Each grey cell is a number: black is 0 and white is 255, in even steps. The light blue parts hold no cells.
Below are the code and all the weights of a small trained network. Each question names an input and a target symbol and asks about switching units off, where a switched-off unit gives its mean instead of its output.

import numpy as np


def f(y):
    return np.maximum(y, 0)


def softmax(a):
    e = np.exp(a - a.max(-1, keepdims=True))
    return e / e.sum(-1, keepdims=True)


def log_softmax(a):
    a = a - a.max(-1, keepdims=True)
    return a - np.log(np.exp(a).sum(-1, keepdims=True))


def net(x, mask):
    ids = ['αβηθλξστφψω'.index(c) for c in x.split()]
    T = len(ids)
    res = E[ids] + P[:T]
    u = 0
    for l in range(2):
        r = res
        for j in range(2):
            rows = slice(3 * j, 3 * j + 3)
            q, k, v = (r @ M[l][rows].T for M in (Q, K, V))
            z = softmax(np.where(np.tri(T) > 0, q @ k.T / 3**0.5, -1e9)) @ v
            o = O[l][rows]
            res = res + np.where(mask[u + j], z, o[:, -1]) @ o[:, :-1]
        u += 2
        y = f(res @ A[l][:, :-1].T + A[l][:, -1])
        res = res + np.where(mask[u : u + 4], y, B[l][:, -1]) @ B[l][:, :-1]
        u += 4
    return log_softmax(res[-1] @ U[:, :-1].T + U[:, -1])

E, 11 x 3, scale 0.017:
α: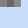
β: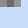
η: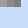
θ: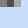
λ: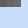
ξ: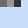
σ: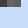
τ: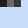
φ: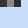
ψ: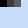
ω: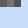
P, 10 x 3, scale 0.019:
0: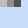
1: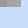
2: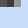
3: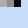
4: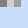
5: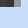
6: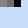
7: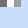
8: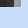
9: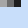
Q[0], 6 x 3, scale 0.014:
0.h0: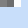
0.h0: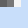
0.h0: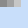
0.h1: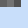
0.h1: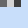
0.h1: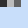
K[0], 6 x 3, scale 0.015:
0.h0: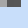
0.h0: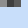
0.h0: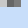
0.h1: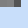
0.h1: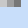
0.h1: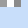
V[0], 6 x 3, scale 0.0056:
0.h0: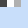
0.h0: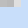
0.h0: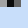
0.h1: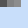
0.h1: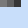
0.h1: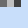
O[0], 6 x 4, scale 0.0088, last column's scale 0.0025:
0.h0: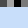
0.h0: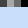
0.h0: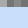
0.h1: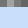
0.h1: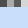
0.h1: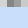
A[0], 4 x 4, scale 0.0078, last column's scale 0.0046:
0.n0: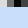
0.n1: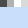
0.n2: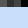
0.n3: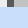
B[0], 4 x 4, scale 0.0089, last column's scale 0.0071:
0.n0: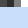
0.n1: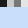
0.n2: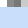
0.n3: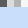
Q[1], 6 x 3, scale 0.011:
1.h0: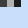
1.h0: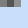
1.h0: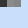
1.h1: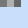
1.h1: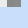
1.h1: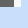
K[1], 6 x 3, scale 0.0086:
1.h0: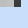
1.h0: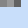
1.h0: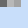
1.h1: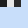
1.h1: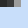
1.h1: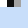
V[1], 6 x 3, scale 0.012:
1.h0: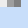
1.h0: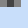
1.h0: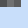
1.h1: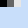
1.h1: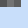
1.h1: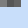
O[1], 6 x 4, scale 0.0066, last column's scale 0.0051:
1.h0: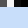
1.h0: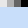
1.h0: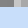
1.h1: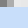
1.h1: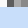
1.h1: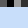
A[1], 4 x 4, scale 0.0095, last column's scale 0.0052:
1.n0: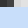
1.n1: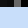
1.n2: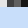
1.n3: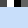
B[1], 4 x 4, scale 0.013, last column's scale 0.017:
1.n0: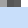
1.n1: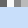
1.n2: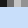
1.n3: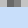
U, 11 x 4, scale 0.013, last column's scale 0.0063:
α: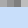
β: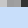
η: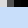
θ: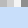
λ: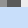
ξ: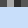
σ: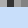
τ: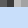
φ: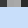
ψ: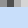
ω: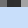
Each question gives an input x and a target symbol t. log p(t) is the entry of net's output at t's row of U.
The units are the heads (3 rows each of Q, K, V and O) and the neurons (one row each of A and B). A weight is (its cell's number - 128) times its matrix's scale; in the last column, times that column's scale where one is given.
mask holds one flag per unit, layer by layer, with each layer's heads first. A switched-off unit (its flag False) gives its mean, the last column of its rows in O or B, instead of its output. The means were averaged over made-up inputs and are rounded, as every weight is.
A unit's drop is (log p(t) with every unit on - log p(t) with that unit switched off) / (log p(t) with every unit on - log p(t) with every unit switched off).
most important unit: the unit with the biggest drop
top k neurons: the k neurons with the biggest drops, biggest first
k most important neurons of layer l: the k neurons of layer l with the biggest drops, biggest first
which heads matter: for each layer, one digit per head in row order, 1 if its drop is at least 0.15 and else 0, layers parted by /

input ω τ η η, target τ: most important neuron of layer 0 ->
[0.n0]
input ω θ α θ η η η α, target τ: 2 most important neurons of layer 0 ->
[0.n1 0.n2]
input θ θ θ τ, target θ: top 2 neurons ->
[0.n1 0.n3]
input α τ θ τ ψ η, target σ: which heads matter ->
10 / 10
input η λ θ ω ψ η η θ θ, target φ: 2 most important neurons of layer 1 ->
[1.n1 1.n3]
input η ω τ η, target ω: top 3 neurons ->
[0.n0 0.n1 0.n3]
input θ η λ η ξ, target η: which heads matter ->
00 / 01
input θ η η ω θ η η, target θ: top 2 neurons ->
[0.n1 0.n3]
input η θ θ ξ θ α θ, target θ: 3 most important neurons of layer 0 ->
[0.n1 0.n2 0.n3]
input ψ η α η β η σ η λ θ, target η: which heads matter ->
11 / 01
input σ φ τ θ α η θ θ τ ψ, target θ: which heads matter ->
00 / 01
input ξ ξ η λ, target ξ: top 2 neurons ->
[0.n0 1.n1]
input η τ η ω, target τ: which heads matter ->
00 / 11
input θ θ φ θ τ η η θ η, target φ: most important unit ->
1.n1
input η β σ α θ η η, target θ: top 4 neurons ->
[0.n1 0.n2 1.n0 0.n3]
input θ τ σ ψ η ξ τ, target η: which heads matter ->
10 / 01
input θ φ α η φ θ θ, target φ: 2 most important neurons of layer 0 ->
[0.n0 0.n2]
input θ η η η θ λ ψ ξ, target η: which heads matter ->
11 / 01
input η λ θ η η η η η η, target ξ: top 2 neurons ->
[0.n1 1.n1]
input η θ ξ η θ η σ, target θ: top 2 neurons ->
[0.n2 0.n1]
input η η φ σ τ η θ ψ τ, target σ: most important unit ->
0.n2
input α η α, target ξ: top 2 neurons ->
[0.n1 1.n1]
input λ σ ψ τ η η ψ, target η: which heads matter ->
10 / 01
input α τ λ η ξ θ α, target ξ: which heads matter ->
11 / 00
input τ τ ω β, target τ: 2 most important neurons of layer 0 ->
[0.n0 0.n3]
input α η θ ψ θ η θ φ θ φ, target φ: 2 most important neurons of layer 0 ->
[0.n0 0.n2]
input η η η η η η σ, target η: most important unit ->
1.h1
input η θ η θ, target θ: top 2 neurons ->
[0.n1 1.n0]
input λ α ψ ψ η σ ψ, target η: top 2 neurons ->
[0.n2 1.n3]
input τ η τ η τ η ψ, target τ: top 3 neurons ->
[0.n2 1.n2 0.n0]
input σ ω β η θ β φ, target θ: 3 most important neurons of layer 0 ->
[0.n1 0.n2 0.n3]
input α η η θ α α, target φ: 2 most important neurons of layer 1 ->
[1.n1 1.n3]
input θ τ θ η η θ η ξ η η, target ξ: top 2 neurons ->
[0.n0 1.n1]
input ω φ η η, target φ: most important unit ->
0.n0
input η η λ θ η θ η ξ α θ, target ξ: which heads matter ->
11 / 00
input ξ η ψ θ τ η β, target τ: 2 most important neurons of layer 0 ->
[0.n2 0.n0]
